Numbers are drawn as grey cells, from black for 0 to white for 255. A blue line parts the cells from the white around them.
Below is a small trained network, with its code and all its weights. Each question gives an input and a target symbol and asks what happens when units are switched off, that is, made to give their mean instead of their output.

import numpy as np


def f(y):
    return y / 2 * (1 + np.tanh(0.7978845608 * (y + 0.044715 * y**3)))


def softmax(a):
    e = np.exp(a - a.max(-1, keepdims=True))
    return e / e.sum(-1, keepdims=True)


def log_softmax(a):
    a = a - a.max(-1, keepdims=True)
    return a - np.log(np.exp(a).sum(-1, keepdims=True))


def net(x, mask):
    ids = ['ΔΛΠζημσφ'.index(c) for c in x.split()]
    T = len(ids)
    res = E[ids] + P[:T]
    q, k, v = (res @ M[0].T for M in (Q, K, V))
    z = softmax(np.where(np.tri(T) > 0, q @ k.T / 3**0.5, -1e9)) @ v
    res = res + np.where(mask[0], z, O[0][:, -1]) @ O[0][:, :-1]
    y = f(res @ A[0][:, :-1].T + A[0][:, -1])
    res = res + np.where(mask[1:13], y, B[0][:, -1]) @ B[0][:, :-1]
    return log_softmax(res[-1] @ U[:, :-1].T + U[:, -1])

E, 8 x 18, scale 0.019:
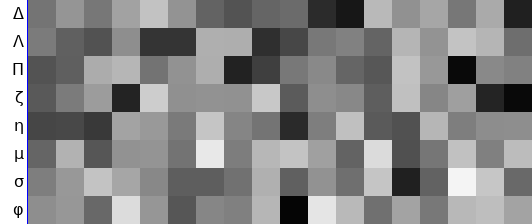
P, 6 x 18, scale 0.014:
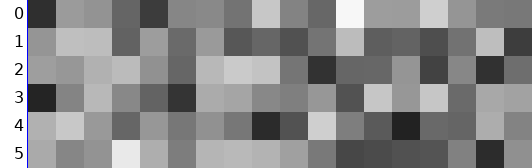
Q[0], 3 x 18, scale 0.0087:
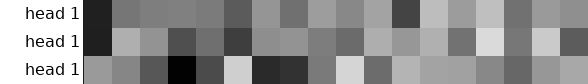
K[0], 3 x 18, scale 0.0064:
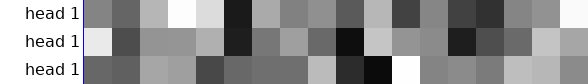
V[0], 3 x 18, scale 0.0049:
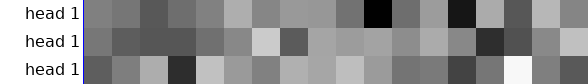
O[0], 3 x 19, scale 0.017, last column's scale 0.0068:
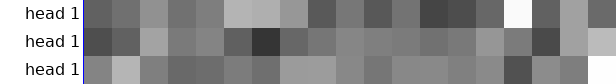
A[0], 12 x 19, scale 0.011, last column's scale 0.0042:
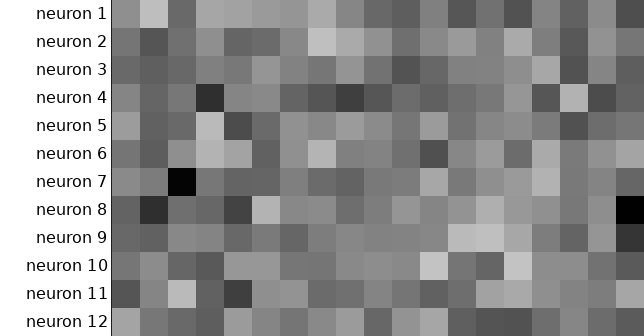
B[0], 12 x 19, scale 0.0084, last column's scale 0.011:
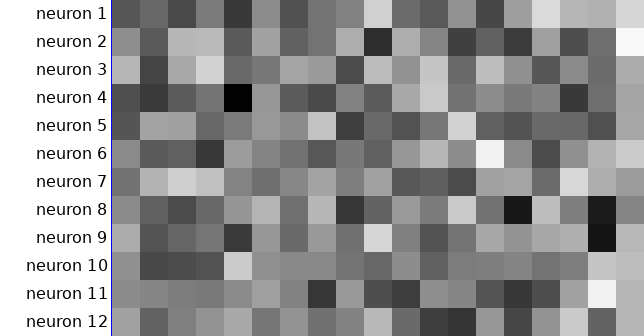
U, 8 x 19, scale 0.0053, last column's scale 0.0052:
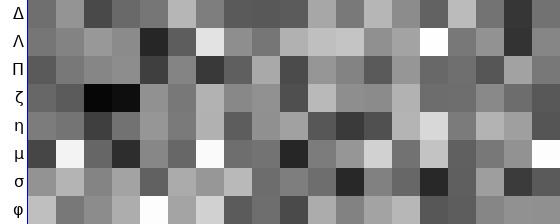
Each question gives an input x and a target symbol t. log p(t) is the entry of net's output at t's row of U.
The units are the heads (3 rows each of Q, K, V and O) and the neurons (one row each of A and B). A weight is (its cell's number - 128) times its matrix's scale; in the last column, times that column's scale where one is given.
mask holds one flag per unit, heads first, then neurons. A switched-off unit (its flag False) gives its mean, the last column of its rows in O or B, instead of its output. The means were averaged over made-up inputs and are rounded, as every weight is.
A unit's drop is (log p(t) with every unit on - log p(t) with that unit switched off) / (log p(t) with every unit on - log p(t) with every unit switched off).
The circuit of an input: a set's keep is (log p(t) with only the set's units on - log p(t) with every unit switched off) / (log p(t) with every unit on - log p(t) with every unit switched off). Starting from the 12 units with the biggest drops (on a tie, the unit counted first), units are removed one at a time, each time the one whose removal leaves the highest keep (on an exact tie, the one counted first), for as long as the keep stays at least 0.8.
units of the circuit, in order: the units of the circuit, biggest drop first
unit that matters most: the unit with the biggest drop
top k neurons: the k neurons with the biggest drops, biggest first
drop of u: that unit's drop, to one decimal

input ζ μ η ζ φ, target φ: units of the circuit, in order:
(head 1; neuron 1)
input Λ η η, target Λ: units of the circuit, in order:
(neuron 3; head 1; neuron 11)
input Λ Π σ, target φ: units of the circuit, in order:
(head 1; neuron 6)
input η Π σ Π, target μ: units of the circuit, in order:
(head 1; neuron 11; neuron 2)
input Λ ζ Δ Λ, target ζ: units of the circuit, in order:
(neuron 6; head 1)
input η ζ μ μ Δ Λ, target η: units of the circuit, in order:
(head 1; neuron 1; neuron 7)
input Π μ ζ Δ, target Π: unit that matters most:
neuron 4
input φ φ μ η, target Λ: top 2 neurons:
(neuron 9; neuron 11)
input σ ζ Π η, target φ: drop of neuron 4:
0.0
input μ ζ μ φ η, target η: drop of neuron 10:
0.0
